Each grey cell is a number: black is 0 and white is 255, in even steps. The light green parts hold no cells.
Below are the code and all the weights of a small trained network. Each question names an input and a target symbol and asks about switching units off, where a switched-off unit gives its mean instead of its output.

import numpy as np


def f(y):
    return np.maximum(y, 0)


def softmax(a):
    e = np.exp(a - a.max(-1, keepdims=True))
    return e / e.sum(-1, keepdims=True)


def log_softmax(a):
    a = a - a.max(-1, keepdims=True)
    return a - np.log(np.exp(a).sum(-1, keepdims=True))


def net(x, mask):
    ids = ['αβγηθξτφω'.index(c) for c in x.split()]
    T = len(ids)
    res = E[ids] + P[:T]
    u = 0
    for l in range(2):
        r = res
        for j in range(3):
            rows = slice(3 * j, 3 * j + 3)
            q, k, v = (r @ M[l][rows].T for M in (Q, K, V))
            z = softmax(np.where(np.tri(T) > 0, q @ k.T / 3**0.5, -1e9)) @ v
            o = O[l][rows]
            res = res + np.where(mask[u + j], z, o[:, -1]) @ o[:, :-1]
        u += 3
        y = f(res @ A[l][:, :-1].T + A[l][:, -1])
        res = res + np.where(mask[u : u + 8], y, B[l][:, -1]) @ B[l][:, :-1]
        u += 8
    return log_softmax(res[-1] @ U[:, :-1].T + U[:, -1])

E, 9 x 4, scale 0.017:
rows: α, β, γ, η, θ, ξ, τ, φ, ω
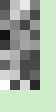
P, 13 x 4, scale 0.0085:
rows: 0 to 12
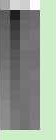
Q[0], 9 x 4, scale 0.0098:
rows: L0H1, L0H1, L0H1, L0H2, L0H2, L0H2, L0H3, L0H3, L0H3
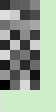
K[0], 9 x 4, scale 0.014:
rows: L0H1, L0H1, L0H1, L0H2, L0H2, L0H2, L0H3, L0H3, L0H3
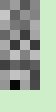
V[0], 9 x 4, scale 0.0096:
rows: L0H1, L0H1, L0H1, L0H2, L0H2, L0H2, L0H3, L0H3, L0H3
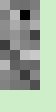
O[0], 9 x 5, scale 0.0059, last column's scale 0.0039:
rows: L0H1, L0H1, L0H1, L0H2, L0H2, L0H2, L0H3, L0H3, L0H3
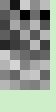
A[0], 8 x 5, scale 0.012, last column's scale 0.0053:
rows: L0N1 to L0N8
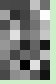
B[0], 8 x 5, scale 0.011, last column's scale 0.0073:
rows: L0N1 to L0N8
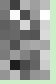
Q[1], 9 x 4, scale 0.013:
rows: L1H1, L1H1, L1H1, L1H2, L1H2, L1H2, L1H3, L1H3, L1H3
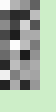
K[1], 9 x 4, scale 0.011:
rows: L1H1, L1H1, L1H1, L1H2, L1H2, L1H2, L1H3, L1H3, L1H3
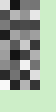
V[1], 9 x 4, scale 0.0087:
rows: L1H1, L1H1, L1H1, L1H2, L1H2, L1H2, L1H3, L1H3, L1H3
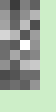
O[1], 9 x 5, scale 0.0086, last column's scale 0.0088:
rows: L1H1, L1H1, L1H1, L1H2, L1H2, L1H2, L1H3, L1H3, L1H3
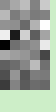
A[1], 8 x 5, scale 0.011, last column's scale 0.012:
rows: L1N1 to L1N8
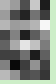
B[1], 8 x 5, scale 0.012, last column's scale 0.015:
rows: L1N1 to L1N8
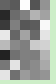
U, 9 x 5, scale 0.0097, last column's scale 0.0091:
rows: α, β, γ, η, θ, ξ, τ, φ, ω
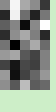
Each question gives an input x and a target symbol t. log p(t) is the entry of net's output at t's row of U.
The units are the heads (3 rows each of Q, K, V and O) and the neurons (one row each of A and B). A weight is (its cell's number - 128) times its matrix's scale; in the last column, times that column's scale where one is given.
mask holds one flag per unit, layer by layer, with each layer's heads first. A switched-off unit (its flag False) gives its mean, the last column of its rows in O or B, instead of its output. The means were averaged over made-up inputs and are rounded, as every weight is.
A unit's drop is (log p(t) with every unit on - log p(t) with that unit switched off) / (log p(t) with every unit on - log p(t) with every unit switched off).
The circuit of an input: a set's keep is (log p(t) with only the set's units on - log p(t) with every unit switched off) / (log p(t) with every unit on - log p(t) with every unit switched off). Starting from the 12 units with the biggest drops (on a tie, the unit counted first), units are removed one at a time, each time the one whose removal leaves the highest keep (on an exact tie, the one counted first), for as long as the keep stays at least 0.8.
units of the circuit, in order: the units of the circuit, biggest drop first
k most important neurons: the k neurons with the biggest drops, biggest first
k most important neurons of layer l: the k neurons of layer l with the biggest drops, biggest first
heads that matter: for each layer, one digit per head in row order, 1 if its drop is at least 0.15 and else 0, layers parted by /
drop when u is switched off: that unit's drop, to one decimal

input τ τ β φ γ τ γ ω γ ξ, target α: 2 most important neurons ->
(L0N7; L1N5)
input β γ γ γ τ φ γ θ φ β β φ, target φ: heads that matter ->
100 / 010
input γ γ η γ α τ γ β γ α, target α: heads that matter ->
000 / 010
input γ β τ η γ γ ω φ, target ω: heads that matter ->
101 / 110
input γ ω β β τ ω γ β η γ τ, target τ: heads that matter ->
111 / 010
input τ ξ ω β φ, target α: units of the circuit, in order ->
(L0H1; L1H1)
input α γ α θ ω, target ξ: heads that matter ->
011 / 010
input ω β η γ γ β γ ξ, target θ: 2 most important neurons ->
(L0N2; L0N7)
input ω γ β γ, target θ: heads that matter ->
110 / 111
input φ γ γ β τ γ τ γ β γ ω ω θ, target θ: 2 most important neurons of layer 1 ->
(L1N5; L1N7)
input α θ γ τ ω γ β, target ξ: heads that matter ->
011 / 011
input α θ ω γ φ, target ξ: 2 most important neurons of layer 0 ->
(L0N2; L0N3)
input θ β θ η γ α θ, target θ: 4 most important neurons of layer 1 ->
(L1N4; L1N5; L1N7; L1N3)
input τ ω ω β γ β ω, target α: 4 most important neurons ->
(L0N7; L1N5; L1N4; L0N4)
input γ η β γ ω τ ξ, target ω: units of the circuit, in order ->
(L0H1)
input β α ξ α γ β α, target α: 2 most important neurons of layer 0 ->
(L0N7; L0N3)
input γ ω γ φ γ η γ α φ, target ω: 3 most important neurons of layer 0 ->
(L0N7; L0N2; L0N4)
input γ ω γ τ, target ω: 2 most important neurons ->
(L0N7; L0N2)
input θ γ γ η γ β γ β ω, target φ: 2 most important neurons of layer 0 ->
(L0N2; L0N3)
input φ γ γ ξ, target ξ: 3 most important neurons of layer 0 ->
(L0N2; L0N7; L0N4)
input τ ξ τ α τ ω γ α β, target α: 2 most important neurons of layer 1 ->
(L1N5; L1N6)
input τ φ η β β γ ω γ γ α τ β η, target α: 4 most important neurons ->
(L0N7; L1N5; L0N3; L0N8)
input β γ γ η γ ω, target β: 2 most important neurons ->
(L1N4; L0N7)
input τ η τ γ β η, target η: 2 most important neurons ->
(L1N6; L0N3)
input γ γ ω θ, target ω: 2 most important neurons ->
(L0N2; L0N7)
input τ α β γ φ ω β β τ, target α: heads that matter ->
110 / 101
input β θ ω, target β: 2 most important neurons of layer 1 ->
(L1N4; L1N5)
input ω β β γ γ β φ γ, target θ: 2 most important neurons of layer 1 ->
(L1N1; L1N5)
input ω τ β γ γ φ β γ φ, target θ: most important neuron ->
(L0N2)
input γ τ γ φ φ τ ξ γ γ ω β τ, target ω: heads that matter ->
110 / 111
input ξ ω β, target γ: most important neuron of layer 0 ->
(L0N7)
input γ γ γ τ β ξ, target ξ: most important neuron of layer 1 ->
(L1N8)
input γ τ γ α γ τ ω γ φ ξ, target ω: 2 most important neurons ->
(L0N7; L0N1)
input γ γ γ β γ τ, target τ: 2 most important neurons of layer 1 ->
(L1N6; L1N5)
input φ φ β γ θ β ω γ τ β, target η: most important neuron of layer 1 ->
(L1N4)
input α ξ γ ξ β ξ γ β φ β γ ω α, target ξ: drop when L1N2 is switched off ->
0.1
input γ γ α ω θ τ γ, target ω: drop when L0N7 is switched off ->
0.7
